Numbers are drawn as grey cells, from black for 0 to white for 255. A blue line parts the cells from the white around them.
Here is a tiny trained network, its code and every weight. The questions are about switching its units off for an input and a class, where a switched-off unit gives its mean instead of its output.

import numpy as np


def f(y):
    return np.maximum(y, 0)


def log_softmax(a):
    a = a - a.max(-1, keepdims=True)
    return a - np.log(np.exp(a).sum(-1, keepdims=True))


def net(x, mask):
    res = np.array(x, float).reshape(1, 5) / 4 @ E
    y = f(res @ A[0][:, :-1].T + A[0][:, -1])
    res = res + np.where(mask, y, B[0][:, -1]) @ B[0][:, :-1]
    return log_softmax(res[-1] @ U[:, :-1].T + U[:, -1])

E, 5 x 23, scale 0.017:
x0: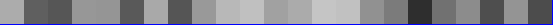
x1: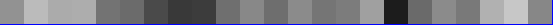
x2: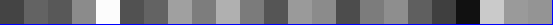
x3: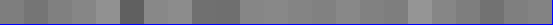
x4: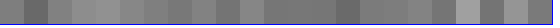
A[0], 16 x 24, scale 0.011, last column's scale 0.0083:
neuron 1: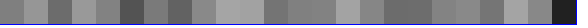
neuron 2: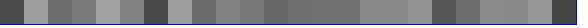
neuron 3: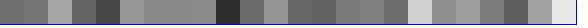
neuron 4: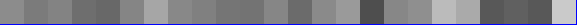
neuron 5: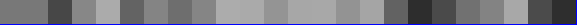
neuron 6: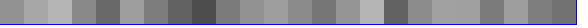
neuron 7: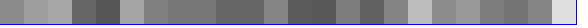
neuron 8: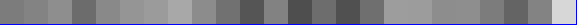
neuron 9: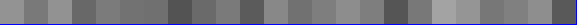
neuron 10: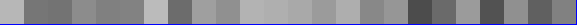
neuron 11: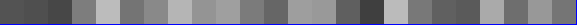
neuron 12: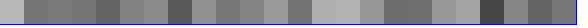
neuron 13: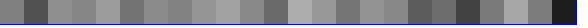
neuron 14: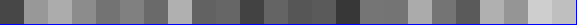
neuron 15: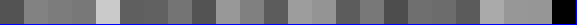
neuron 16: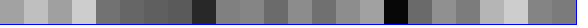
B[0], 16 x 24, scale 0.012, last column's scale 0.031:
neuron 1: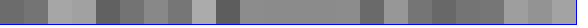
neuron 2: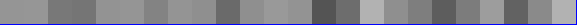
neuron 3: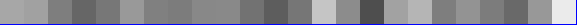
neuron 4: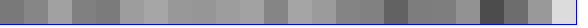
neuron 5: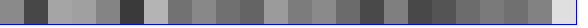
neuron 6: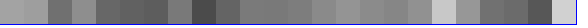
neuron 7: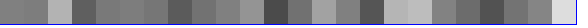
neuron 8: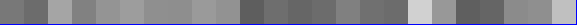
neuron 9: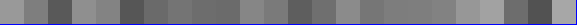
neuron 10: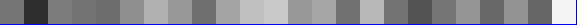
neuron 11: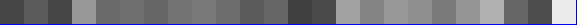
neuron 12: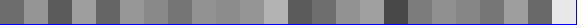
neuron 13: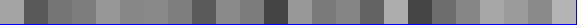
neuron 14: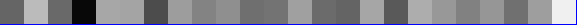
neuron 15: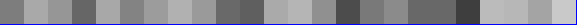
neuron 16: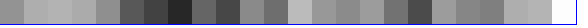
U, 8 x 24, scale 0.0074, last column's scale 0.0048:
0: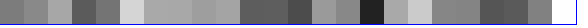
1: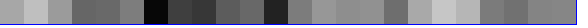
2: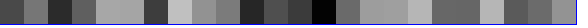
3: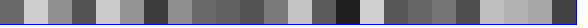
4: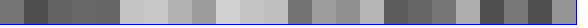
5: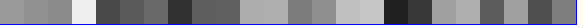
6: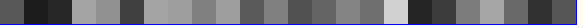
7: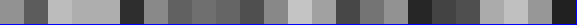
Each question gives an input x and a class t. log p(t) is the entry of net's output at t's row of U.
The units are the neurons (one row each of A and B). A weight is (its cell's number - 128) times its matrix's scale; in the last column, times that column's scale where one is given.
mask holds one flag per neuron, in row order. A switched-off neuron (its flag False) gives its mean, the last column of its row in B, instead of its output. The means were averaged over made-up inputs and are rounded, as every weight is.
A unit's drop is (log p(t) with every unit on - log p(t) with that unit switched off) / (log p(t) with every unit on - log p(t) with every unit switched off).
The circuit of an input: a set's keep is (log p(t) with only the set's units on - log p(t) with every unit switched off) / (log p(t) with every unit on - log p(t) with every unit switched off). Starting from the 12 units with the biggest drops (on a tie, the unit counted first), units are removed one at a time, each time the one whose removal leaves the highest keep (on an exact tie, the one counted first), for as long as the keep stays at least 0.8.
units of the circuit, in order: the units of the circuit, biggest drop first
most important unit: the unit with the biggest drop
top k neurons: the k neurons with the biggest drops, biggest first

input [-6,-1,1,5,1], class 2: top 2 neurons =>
neuron 14; neuron 16
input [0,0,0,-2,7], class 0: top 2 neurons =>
neuron 16; neuron 10
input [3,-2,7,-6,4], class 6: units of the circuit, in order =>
neuron 11
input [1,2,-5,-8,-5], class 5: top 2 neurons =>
neuron 14; neuron 12
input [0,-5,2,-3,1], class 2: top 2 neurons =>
neuron 5; neuron 10
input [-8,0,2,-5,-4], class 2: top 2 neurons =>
neuron 16; neuron 14
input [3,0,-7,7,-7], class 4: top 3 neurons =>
neuron 16; neuron 10; neuron 4
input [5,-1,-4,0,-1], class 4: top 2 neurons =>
neuron 16; neuron 10
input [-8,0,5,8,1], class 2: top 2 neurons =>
neuron 11; neuron 16
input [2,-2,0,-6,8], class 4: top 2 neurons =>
neuron 16; neuron 11
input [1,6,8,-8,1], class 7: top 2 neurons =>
neuron 5; neuron 13
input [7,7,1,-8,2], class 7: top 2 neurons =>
neuron 5; neuron 15
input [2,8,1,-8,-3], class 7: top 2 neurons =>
neuron 15; neuron 12
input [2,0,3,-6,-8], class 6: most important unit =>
neuron 16
